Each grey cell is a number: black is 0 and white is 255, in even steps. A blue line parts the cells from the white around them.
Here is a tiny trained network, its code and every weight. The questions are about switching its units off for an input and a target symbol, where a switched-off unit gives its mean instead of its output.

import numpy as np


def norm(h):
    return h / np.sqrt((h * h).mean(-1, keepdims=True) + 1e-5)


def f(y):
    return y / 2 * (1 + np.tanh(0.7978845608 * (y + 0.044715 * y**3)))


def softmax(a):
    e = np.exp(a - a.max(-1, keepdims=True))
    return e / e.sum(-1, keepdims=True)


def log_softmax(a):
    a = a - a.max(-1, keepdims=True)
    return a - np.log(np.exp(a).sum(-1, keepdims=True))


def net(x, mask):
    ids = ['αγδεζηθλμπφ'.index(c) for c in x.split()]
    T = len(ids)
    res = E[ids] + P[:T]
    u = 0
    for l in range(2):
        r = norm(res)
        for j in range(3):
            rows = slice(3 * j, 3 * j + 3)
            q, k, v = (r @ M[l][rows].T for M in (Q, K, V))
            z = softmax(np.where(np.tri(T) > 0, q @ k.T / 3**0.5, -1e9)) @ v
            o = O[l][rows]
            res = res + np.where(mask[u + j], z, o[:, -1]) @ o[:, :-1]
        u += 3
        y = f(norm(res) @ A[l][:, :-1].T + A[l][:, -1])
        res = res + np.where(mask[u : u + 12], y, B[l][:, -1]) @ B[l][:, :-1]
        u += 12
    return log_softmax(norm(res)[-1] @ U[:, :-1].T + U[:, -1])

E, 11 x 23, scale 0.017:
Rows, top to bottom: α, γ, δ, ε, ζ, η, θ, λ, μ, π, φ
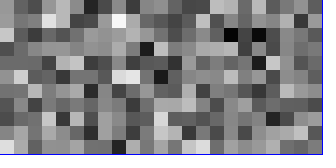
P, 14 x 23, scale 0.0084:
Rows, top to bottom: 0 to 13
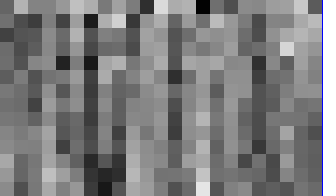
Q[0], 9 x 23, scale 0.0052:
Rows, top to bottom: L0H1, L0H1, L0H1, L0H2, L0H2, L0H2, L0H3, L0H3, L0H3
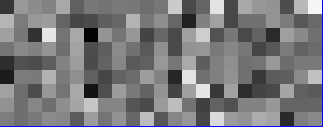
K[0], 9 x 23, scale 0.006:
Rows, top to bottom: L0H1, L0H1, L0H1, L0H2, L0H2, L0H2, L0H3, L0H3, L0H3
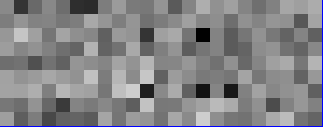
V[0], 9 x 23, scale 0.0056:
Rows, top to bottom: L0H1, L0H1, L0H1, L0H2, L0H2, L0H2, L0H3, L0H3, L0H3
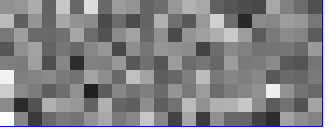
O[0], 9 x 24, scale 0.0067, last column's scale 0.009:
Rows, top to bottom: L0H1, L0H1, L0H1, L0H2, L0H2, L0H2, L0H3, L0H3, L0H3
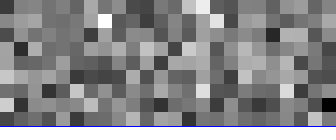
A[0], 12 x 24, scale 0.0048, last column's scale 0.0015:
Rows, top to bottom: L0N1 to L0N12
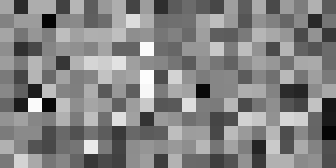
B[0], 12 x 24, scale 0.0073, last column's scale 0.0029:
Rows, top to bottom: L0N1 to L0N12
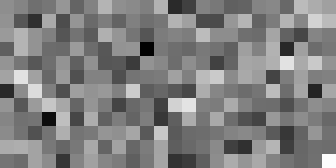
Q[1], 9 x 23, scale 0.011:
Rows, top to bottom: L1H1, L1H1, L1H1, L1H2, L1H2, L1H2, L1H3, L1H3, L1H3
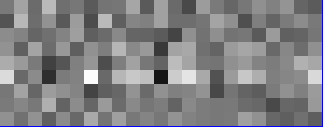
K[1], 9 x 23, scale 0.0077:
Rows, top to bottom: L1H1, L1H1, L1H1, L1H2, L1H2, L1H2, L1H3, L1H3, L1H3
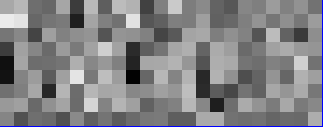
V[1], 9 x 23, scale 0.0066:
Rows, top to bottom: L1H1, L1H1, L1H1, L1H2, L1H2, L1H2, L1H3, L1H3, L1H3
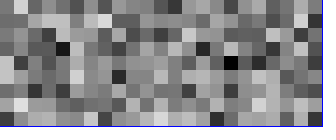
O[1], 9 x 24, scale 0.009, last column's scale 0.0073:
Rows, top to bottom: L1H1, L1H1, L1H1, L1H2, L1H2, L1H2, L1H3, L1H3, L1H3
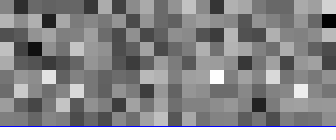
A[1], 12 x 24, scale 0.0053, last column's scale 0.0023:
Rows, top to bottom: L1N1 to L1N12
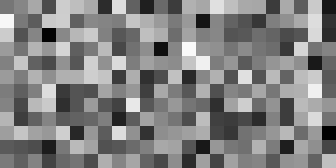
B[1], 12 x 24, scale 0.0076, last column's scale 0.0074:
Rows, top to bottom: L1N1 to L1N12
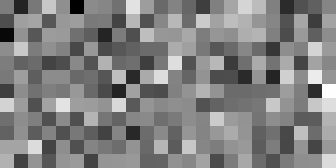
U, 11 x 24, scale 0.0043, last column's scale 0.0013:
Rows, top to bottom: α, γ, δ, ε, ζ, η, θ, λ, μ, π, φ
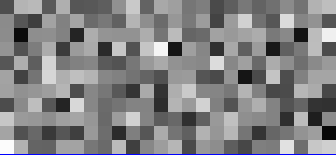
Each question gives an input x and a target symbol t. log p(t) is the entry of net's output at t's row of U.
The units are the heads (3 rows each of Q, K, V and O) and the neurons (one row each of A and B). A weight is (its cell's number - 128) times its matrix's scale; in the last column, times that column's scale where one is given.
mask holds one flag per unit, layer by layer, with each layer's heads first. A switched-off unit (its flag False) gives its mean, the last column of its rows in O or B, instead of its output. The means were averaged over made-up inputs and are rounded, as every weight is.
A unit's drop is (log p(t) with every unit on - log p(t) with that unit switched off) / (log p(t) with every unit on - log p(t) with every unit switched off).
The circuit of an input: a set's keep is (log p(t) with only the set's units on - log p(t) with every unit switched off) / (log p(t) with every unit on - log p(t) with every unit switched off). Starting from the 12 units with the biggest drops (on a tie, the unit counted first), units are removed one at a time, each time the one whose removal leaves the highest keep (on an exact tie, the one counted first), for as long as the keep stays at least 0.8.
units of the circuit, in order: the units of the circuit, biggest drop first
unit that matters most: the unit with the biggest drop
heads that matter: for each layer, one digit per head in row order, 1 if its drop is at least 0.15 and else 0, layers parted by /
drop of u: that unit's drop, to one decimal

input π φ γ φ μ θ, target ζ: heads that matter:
010 / 010
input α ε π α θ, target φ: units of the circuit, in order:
(L0H1; L1H1)
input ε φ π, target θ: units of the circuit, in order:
(L0H3; L1H1)
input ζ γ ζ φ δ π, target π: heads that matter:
000 / 010
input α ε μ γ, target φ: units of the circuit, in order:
(L0H1; L1H3; L1N6)
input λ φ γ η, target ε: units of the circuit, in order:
(L1H3; L0H1)
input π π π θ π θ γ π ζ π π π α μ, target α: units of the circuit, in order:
(L1H2)
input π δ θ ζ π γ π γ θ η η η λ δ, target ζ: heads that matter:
101 / 100
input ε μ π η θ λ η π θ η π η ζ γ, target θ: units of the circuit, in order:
(L0H3; L1H1)
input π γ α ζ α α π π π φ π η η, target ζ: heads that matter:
101 / 010
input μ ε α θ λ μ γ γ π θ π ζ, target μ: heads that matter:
101 / 100
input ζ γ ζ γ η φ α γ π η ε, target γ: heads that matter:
000 / 110
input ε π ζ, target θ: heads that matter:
101 / 000
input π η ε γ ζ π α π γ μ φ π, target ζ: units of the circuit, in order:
(L1H2)
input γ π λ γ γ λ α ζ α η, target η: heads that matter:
000 / 100
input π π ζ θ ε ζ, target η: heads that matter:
010 / 100
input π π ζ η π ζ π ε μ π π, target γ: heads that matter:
000 / 010
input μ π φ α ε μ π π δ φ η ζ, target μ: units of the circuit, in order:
(L0H1; L0H3; L0N7)
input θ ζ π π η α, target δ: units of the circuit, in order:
(L1H3; L0H3)
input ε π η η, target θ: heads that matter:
101 / 100
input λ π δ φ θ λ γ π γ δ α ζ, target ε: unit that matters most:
L1H3
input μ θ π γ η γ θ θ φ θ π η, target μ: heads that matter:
101 / 100
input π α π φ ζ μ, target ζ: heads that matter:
000 / 010
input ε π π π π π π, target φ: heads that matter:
010 / 100
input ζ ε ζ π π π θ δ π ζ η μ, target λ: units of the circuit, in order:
(L1H3; L0H3)
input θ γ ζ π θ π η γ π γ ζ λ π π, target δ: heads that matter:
010 / 001
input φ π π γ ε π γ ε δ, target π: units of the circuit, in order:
(L1H2)
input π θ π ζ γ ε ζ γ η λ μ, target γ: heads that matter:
010 / 010
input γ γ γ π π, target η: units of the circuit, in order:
(L1H1; L0N9)
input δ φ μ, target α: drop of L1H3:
0.1
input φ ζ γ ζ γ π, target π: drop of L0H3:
0.3
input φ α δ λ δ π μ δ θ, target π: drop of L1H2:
0.3
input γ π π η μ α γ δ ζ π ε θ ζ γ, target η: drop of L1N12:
0.0
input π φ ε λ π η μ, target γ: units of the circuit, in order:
(L1H2)
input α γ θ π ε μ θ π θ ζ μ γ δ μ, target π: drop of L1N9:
0.2
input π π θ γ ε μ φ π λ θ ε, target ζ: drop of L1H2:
0.5
